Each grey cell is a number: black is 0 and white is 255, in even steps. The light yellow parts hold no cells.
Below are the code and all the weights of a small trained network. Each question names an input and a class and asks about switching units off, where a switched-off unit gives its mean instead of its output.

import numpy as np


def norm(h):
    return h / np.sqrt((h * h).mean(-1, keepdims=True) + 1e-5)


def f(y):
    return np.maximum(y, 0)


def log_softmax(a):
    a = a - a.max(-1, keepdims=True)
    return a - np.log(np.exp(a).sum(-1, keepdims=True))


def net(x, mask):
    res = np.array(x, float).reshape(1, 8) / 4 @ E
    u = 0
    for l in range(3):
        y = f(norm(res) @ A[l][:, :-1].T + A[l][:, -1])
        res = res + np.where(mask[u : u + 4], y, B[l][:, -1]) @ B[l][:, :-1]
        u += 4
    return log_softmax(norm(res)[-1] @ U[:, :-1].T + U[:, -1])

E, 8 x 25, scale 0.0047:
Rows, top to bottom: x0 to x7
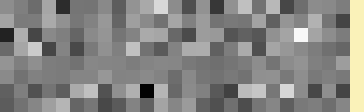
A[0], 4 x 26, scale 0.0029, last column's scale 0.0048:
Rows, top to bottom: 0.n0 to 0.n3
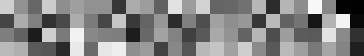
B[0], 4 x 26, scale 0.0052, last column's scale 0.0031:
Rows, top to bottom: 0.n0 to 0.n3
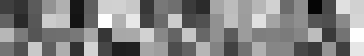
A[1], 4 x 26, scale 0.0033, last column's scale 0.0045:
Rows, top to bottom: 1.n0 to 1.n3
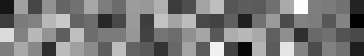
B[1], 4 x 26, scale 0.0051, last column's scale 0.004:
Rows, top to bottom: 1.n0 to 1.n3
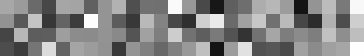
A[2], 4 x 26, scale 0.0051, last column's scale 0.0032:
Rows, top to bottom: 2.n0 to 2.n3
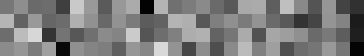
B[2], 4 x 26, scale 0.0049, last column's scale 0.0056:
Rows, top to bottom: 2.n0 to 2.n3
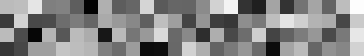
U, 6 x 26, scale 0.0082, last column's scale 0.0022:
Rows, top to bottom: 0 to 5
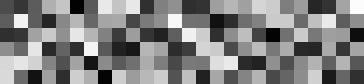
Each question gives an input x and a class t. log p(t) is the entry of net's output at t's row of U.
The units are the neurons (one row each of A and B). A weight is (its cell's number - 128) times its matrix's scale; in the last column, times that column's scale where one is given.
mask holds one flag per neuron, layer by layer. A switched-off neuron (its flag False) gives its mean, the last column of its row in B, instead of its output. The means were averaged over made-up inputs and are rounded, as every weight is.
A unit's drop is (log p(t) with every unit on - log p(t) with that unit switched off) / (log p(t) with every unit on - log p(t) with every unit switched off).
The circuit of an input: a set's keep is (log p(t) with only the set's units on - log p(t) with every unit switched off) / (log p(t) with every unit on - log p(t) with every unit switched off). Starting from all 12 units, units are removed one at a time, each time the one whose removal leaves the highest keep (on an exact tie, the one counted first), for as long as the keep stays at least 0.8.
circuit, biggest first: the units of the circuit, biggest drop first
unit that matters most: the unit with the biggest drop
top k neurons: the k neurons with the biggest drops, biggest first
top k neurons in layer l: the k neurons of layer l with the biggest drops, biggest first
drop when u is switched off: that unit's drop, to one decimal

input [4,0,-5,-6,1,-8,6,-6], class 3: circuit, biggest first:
(0.n3)
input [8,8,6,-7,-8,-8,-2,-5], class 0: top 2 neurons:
(0.n0, 1.n3)
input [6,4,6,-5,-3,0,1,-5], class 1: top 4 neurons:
(1.n0, 1.n3, 2.n2, 0.n1)
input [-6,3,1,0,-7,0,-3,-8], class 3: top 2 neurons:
(0.n3, 2.n3)
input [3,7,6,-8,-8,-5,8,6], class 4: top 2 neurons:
(2.n0, 2.n2)
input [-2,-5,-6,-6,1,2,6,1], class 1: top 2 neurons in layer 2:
(2.n1, 2.n2)
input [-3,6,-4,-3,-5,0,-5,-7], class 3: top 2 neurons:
(0.n3, 0.n1)
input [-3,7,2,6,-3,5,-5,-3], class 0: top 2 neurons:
(0.n0, 2.n0)
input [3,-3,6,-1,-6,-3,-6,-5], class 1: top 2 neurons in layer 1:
(1.n0, 1.n1)
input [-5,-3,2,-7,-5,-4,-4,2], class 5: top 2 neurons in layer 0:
(0.n2, 0.n3)
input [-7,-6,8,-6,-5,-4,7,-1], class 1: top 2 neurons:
(1.n0, 0.n0)
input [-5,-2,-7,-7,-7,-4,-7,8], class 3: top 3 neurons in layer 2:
(2.n0, 2.n2, 2.n1)
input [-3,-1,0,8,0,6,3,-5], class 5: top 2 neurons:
(2.n2, 1.n1)
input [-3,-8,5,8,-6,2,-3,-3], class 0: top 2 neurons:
(0.n1, 0.n2)
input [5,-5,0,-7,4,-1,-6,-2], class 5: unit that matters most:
2.n0
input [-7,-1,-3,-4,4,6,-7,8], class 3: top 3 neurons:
(1.n1, 2.n0, 2.n3)
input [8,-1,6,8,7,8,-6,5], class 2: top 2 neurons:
(2.n3, 2.n0)
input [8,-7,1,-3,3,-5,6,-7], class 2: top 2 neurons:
(2.n3, 0.n0)
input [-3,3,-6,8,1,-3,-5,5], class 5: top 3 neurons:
(2.n2, 1.n0, 2.n0)
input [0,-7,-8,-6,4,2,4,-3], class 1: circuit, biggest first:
(2.n1)
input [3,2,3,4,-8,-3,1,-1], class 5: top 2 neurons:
(2.n2, 1.n3)
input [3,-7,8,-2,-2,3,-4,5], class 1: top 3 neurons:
(1.n0, 0.n0, 2.n0)
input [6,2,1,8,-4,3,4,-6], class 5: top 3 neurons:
(2.n2, 1.n3, 1.n1)
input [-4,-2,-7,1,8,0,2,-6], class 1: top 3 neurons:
(2.n1, 1.n2, 1.n1)
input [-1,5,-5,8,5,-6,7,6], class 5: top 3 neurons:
(2.n2, 1.n0, 0.n3)
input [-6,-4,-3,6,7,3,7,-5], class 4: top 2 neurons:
(2.n0, 2.n3)
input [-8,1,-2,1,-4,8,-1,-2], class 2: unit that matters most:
1.n3
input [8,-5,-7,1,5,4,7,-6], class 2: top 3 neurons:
(2.n3, 1.n0, 1.n1)
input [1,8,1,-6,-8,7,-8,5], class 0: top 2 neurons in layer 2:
(2.n0, 2.n2)
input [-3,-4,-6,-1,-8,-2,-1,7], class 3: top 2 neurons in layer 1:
(1.n1, 1.n0)
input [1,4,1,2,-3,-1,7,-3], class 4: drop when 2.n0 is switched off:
1.1
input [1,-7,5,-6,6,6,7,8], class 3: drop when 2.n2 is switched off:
0.1
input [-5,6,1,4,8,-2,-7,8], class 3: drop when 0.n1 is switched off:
0.1
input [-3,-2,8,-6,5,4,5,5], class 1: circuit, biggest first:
(1.n0)
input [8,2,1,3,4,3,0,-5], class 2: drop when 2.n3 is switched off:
1.4
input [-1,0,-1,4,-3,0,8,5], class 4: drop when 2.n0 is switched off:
1.0
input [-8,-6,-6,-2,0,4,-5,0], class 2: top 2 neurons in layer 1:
(1.n3, 1.n0)
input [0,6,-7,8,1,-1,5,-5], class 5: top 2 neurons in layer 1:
(1.n0, 1.n1)
